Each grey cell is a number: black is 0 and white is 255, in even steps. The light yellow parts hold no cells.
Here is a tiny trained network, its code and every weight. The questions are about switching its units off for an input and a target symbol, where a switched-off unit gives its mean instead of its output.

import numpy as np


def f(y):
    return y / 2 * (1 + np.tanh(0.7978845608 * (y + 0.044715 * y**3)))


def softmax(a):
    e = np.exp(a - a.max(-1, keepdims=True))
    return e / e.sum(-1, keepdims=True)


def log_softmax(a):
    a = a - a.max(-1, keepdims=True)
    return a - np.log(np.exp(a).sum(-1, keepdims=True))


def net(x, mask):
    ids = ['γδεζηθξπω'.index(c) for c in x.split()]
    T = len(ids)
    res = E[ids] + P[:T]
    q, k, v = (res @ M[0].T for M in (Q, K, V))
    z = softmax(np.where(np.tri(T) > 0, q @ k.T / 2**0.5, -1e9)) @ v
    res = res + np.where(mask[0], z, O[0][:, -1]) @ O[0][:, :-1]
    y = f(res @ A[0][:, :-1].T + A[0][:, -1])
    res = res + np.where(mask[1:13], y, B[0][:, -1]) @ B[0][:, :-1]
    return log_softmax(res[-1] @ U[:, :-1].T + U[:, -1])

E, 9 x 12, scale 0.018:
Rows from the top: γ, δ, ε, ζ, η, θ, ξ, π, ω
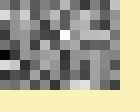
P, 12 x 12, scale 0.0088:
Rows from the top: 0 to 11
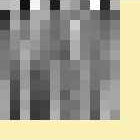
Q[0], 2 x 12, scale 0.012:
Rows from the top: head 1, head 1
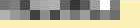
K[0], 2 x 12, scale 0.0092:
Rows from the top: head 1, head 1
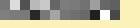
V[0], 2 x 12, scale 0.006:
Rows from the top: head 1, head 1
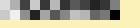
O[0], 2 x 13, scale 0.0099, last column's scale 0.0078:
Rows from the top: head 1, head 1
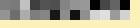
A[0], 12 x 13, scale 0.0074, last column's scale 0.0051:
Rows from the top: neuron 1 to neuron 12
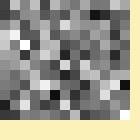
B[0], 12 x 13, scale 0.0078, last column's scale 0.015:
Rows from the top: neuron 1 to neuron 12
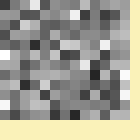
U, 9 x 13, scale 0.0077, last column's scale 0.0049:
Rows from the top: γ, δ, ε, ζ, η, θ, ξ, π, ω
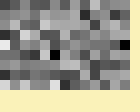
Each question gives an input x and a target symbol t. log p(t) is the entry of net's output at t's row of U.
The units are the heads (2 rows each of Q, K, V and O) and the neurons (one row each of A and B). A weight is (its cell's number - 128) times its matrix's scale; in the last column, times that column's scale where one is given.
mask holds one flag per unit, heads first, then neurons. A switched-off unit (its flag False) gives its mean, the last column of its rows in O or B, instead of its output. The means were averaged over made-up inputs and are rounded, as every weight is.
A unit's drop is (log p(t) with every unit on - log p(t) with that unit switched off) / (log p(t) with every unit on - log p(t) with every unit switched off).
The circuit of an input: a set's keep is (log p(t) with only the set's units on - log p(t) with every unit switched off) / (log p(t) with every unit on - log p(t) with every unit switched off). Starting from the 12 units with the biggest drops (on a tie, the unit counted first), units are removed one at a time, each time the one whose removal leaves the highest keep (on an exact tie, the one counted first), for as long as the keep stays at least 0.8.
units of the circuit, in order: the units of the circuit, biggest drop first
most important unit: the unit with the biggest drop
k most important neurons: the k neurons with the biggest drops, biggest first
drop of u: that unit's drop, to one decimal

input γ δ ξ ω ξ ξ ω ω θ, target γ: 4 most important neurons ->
[neuron 2; neuron 8; neuron 9; neuron 12]
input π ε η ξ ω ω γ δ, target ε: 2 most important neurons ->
[neuron 5; neuron 10]
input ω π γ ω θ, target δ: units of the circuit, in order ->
[head 1; neuron 9; neuron 10; neuron 8]
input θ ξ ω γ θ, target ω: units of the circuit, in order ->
[head 1; neuron 6]
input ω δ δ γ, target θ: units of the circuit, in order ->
[neuron 10; neuron 8; neuron 12; head 1]
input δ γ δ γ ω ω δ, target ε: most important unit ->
neuron 5
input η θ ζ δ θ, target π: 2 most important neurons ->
[neuron 10; neuron 12]
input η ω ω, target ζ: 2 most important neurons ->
[neuron 10; neuron 3]
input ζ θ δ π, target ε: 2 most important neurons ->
[neuron 9; neuron 10]
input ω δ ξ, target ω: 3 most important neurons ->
[neuron 6; neuron 4; neuron 10]
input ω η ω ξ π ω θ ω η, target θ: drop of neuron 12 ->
0.1
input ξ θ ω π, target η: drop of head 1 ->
1.1
